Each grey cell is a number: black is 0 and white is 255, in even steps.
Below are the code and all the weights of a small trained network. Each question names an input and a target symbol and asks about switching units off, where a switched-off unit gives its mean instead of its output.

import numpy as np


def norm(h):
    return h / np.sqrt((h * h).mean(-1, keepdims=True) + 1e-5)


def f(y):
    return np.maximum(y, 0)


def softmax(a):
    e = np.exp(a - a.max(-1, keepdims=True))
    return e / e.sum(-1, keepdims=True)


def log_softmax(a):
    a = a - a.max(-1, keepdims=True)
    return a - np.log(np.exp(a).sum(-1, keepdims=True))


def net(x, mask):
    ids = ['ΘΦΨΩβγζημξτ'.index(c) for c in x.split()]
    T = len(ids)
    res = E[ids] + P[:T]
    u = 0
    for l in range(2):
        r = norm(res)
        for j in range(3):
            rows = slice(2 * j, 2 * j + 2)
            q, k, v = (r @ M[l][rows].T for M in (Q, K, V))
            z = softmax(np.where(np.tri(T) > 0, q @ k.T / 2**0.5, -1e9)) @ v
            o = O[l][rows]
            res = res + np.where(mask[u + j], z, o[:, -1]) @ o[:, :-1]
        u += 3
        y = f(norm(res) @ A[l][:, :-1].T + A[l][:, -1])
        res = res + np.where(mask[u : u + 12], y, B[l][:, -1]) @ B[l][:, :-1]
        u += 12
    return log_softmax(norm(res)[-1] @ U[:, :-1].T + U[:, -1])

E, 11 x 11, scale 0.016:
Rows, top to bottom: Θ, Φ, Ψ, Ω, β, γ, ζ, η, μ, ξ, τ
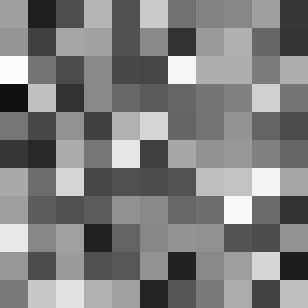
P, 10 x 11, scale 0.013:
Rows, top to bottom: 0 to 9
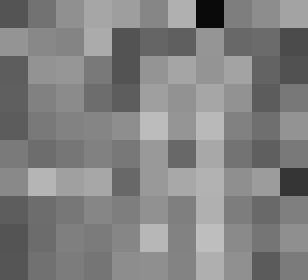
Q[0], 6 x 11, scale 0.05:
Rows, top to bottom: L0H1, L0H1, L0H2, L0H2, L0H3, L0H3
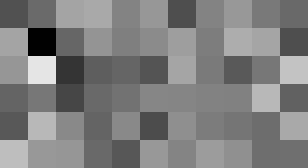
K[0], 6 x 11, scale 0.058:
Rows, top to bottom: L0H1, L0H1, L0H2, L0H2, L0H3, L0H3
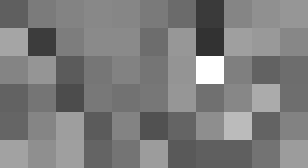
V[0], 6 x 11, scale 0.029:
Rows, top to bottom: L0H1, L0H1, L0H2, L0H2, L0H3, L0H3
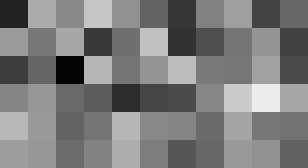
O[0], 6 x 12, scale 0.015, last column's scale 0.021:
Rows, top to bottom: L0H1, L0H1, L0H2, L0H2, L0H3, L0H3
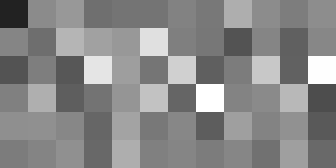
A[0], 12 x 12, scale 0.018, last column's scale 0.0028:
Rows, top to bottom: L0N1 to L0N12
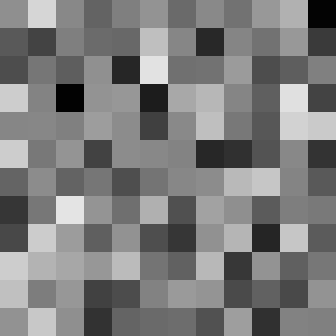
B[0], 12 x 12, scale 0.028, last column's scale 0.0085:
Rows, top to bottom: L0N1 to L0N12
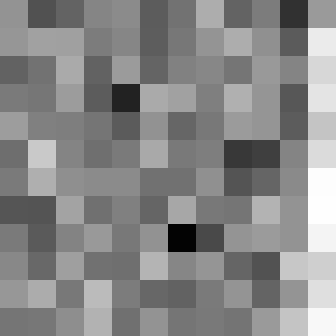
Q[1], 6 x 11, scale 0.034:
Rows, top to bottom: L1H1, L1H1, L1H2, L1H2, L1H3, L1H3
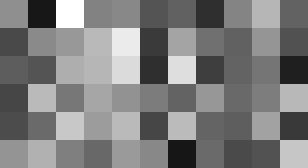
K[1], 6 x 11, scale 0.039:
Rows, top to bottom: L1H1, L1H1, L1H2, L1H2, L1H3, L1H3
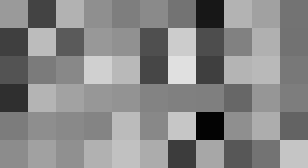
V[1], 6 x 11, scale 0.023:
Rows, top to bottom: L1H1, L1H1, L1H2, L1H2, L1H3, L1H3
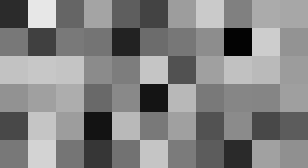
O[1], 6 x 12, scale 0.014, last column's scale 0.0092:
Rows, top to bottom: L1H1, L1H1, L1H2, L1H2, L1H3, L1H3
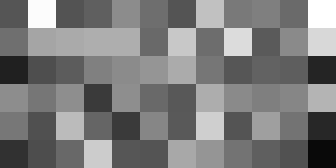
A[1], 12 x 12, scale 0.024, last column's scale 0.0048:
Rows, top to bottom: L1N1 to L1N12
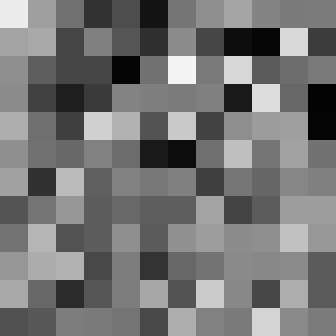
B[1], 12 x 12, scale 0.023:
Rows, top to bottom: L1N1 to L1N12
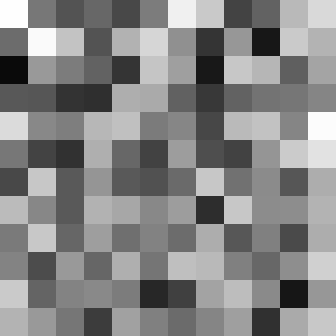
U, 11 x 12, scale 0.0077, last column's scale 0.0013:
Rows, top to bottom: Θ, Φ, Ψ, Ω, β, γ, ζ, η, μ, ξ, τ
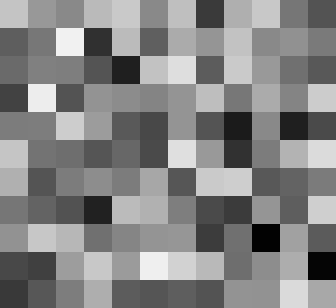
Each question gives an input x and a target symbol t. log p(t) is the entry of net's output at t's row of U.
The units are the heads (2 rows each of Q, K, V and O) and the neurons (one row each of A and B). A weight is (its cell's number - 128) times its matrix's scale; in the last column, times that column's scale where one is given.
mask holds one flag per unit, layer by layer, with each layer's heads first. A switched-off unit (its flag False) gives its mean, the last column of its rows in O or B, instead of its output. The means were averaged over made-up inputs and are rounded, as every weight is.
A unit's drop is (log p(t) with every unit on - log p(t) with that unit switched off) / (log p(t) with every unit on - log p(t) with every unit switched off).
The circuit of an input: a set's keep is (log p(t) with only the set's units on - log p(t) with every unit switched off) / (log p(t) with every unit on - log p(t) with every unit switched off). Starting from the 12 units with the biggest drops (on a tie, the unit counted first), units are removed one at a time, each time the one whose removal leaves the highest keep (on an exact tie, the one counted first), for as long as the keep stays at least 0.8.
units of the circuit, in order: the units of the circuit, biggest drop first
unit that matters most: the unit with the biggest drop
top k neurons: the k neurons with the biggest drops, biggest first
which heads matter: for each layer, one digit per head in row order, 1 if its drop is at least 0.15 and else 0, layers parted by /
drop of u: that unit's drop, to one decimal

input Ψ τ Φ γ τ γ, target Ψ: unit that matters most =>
L0H1
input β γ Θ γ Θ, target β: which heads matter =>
110 / 000
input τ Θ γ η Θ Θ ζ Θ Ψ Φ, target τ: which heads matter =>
010 / 000
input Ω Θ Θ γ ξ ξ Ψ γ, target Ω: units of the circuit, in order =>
(L0H2 L1H1)
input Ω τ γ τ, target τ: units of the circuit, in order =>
(L0N9 L0H1)
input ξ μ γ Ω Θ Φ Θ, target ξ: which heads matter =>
110 / 000
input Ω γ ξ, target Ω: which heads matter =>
010 / 000
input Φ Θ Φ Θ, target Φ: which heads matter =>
100 / 000
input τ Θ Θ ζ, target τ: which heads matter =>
010 / 000
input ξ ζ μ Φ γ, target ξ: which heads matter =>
100 / 000
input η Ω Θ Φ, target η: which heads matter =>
000 / 100
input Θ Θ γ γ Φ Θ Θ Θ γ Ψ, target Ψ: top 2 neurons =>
(L0N4 L1N3)
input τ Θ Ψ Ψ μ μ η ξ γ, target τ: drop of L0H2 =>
0.7
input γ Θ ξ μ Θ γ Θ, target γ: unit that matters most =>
L0H2
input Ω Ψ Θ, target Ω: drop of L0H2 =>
0.2
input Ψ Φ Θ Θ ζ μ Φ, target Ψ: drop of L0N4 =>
0.5
